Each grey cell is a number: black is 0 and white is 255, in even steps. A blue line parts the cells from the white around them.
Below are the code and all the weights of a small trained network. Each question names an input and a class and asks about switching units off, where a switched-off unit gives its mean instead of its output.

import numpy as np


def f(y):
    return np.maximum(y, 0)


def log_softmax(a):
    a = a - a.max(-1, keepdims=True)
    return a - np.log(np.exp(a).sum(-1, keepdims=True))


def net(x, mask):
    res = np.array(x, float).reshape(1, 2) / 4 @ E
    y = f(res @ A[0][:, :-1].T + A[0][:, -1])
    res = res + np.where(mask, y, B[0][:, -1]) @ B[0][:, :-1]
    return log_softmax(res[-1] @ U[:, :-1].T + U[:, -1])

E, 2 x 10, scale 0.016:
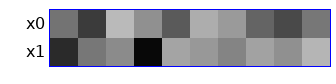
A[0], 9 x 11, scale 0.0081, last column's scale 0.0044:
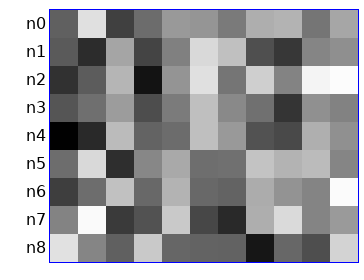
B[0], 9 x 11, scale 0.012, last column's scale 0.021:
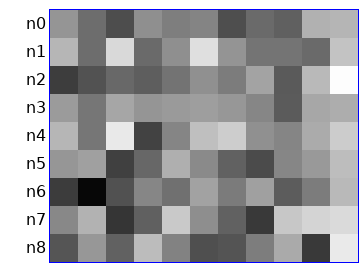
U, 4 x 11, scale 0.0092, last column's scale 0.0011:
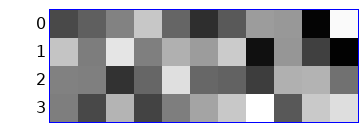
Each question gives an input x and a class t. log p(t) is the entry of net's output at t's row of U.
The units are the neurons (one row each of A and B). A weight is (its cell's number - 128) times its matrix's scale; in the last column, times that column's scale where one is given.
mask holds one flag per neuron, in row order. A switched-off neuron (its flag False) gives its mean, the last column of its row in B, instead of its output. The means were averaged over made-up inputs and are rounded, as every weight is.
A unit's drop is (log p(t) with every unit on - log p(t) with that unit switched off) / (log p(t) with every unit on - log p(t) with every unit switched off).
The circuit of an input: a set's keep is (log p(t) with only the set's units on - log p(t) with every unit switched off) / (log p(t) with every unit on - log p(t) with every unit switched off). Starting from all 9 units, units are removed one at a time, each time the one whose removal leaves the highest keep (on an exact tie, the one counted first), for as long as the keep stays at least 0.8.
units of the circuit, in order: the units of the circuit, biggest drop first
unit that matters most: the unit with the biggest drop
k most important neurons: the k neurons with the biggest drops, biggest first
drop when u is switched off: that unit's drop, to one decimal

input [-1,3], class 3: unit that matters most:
n8
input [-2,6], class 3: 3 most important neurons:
[n2; n8; n6]
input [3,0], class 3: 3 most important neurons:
[n8; n7; n5]
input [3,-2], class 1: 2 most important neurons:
[n2; n6]
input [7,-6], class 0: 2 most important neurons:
[n8; n7]
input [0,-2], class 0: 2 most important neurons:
[n7; n4]
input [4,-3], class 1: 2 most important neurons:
[n2; n6]
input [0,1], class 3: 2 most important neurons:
[n7; n8]
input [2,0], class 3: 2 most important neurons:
[n8; n7]
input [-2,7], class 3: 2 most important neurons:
[n2; n8]
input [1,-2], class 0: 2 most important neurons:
[n7; n4]
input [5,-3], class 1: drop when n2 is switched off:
0.2
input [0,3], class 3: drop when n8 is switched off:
0.0
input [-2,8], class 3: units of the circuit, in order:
[n2]
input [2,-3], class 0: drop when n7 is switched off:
0.1
